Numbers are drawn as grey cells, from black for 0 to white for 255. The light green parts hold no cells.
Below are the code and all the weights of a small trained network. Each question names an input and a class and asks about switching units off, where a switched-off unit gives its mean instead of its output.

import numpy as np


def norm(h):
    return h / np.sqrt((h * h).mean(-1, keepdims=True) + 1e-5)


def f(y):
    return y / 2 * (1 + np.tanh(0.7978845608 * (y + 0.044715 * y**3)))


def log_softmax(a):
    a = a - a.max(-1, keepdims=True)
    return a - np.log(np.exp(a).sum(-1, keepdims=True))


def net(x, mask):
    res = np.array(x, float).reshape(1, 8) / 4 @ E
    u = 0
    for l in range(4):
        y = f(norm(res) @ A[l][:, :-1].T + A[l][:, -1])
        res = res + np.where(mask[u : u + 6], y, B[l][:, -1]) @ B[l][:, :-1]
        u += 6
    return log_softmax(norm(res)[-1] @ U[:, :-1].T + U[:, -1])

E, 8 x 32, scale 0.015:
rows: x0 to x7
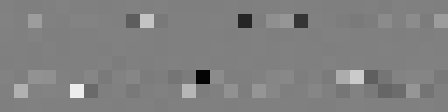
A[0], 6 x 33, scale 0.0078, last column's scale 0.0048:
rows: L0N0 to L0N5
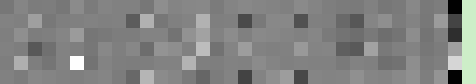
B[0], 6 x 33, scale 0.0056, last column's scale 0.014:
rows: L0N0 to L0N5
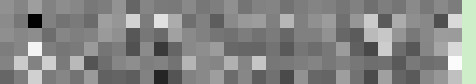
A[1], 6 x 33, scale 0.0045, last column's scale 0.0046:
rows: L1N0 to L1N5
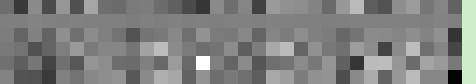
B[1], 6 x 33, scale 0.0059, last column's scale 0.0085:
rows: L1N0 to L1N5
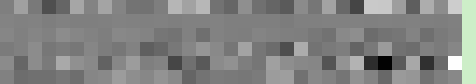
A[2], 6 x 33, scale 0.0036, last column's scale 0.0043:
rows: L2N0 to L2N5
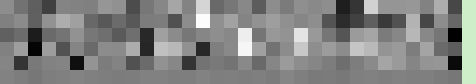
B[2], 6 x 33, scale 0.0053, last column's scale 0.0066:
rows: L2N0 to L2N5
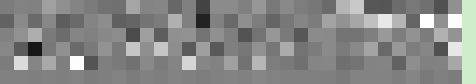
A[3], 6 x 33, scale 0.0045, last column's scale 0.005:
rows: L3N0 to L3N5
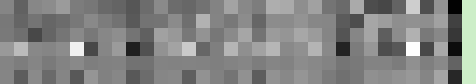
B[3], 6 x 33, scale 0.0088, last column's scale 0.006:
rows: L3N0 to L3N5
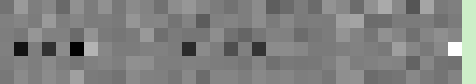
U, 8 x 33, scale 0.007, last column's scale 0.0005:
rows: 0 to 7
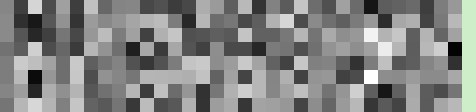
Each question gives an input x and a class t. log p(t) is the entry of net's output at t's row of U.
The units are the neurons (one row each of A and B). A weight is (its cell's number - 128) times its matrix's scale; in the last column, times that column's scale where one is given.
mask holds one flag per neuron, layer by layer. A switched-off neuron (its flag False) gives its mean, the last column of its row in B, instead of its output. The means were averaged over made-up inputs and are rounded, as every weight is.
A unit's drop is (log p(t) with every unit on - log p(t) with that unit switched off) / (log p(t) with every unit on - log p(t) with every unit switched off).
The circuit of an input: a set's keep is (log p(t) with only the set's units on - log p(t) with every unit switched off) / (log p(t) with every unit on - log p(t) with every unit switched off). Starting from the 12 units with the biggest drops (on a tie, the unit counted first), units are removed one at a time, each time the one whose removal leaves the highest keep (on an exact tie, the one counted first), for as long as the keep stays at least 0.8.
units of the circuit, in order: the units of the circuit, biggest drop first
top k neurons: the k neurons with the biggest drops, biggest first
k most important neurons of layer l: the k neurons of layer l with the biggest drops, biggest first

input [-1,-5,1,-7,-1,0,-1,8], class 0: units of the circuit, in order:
[L0N1]
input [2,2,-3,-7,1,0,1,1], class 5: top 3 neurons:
[L0N1 L1N4 L0N3]
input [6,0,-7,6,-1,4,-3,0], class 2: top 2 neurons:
[L0N3 L1N0]
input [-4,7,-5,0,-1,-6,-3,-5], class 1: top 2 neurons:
[L0N1 L0N4]
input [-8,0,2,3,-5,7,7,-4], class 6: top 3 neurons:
[L0N3 L0N5 L3N3]
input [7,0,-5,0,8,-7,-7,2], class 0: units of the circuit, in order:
[L0N3 L1N4]
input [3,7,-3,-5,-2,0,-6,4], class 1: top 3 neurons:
[L0N1 L0N3 L2N1]
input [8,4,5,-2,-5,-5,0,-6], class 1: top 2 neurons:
[L0N1 L0N4]
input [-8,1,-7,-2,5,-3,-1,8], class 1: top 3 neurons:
[L0N1 L0N4 L0N5]
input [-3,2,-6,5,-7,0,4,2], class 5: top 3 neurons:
[L0N4 L1N4 L0N3]
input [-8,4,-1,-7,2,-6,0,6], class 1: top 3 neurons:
[L0N1 L0N4 L1N4]
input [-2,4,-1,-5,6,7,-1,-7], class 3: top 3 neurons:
[L0N4 L1N0 L1N4]
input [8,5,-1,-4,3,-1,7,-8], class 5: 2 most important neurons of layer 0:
[L0N4 L0N1]
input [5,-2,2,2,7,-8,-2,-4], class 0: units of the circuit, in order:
[L1N4]
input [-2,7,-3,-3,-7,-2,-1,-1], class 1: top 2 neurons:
[L0N1 L0N4]
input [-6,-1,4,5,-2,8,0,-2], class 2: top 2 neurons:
[L0N4 L1N0]
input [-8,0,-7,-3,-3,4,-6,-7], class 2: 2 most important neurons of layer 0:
[L0N3 L0N5]
